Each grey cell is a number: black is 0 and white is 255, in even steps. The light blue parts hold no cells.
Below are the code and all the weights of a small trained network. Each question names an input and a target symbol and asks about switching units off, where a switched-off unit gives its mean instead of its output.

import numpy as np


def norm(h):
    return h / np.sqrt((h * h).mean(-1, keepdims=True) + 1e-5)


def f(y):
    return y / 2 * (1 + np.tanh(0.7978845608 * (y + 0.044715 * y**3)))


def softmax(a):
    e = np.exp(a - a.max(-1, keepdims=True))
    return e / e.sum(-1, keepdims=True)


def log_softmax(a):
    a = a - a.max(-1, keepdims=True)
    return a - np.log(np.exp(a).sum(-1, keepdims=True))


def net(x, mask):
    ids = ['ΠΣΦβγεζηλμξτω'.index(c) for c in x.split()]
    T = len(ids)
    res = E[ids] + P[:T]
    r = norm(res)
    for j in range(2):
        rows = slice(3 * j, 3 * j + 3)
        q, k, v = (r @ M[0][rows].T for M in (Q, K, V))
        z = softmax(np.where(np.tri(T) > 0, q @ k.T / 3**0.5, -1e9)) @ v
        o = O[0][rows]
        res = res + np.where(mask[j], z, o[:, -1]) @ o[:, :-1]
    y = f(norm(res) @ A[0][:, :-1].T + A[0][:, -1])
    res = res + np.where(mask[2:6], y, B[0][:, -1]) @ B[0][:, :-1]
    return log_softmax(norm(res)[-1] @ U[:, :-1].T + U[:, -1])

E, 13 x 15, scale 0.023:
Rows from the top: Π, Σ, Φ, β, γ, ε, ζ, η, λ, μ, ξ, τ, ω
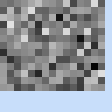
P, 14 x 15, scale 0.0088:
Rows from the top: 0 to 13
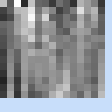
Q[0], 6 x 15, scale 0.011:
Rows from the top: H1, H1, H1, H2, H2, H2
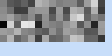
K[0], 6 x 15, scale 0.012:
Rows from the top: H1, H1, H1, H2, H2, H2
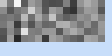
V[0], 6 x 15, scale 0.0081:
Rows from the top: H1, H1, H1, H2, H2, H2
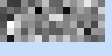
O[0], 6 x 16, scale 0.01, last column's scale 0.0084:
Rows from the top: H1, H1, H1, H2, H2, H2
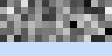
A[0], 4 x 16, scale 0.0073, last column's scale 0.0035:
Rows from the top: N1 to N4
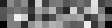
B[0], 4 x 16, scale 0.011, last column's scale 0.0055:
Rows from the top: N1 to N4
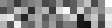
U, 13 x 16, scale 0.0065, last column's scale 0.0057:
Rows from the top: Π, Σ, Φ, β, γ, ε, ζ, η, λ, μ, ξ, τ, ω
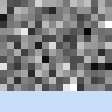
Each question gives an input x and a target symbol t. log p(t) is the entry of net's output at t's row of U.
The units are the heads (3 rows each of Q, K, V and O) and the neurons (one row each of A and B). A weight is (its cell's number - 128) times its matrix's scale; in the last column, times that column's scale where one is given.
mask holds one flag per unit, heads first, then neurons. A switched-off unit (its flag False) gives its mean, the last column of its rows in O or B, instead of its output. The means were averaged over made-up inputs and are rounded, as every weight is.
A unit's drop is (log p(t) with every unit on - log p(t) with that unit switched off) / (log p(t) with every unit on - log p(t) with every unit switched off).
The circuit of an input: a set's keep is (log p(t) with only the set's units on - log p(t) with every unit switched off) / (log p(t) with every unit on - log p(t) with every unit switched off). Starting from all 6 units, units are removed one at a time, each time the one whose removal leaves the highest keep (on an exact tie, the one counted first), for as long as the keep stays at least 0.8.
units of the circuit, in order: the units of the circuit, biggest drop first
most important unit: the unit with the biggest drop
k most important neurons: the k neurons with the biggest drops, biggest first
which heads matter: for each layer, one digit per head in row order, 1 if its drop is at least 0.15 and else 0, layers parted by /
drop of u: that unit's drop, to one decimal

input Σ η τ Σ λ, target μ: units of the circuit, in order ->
H1
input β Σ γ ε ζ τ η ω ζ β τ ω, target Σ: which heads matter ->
01
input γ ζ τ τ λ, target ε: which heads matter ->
11
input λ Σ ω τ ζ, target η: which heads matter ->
11
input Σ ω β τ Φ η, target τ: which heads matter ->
01
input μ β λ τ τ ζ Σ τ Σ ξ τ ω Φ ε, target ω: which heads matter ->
01
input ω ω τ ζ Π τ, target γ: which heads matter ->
11
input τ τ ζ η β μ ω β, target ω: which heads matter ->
01
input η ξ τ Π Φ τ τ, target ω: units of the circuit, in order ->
H2, N4
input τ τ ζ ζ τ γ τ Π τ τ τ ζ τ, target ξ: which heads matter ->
10
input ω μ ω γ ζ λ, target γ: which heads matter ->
11
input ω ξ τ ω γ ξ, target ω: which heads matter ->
00
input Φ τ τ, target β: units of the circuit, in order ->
H1, H2
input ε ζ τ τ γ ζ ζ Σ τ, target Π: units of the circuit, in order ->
H1
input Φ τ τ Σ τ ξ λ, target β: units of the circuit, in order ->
H1, H2
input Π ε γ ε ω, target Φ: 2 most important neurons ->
N2, N4
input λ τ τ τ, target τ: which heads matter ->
01
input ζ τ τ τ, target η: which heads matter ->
11
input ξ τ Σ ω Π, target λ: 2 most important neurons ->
N1, N4
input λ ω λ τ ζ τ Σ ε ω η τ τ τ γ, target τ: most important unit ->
H2
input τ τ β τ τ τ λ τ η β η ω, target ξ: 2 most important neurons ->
N2, N3
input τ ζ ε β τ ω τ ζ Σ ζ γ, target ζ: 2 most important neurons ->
N4, N2
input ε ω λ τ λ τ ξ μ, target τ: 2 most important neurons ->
N2, N4
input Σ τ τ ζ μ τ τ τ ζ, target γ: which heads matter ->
00
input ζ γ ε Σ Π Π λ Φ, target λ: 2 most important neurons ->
N1, N3
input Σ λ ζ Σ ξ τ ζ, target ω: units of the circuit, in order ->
N3, H2
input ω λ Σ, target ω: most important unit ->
H2
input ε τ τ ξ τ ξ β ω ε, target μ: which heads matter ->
10
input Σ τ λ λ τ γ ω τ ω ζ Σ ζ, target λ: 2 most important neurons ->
N1, N3
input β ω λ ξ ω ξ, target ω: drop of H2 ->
0.1
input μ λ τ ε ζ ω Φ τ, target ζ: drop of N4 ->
0.2
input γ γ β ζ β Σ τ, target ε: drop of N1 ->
0.2
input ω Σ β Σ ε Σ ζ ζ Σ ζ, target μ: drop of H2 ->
0.1
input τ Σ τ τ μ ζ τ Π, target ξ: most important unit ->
N2
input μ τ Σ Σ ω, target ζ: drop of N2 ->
0.0
